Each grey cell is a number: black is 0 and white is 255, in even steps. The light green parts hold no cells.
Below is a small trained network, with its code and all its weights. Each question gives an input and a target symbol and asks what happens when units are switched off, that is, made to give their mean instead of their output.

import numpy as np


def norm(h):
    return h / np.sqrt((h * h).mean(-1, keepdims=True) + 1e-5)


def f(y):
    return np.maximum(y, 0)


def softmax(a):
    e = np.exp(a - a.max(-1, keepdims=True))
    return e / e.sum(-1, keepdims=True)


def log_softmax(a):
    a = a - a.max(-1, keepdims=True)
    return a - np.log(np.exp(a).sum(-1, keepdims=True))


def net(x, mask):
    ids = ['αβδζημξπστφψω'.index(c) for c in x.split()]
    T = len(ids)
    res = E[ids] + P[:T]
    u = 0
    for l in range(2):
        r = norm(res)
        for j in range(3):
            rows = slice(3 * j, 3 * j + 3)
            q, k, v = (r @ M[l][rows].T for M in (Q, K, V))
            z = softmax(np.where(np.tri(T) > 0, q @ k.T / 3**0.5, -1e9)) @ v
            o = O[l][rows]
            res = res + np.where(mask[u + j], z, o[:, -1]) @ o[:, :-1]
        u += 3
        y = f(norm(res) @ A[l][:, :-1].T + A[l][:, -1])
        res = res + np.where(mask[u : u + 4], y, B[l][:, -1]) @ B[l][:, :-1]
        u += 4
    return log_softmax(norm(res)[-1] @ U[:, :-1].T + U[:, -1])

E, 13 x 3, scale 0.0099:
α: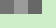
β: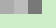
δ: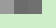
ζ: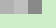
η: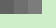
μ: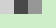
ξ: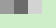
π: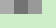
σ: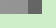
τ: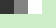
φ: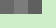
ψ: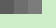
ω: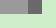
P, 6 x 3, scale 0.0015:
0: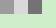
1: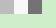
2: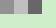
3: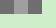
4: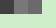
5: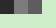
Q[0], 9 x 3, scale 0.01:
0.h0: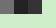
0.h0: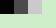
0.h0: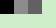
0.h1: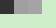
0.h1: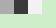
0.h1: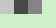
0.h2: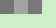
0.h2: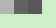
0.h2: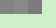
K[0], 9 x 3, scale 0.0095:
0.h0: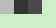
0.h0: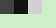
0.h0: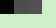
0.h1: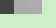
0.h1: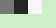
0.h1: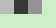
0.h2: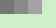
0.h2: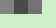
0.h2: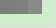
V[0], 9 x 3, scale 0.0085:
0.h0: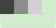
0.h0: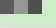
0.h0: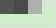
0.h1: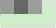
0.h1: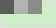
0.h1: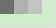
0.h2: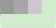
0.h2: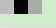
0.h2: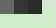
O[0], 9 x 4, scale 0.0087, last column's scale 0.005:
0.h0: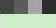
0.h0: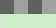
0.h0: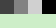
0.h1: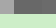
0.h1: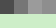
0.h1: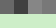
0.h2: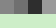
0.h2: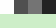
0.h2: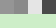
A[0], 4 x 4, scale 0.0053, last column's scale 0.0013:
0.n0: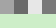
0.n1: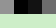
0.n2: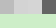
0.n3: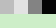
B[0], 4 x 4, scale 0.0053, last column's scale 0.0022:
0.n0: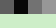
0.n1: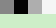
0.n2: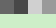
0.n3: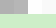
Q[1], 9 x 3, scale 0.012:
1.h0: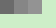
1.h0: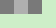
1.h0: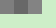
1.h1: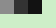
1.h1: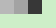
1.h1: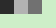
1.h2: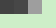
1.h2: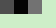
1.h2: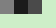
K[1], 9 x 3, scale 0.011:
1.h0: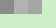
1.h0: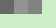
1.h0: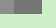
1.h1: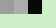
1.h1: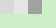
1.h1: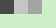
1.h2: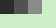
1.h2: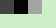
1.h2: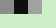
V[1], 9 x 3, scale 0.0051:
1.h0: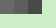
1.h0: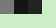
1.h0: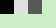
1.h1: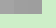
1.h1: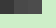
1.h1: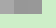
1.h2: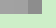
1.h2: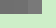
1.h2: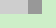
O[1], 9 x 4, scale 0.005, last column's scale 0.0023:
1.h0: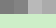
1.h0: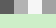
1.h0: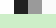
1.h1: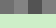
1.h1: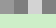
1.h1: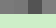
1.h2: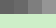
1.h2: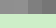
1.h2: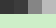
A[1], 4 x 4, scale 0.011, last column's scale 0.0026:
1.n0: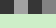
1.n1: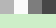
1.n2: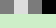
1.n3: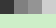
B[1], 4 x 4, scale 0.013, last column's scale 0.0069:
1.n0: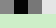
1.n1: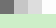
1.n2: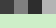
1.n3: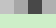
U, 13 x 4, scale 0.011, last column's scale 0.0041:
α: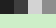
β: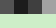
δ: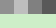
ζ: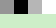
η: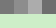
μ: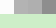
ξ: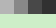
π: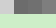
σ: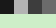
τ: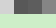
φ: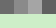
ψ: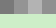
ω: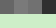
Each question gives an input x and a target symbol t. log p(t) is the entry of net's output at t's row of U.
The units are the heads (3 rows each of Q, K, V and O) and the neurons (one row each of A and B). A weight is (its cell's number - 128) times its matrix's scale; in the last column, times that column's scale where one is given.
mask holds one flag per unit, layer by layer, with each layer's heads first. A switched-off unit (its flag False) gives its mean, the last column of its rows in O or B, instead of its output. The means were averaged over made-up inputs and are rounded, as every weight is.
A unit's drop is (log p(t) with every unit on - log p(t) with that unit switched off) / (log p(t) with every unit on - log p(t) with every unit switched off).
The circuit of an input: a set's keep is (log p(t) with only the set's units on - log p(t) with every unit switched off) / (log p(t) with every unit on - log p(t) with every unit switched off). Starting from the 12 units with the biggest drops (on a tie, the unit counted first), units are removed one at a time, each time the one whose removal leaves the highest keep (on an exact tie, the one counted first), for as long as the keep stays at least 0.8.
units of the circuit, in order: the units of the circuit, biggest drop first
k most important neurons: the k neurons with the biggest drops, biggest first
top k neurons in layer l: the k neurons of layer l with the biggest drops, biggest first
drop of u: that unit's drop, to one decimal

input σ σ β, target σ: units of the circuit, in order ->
[0.h2]
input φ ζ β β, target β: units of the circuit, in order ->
[0.h2 1.n0]
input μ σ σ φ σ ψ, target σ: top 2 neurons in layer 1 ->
[1.n3 1.n1]
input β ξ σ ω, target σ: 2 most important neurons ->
[1.n1 1.n3]
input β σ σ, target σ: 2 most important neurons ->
[1.n2 1.n1]
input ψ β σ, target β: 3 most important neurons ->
[1.n0 1.n3 0.n1]
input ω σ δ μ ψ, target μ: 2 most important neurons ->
[1.n3 1.n0]
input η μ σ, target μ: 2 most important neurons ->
[1.n1 0.n3]
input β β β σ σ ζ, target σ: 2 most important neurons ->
[1.n2 0.n1]
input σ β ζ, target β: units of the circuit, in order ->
[0.h2 1.n0]
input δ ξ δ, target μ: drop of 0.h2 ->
0.3
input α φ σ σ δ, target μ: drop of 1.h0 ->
0.2
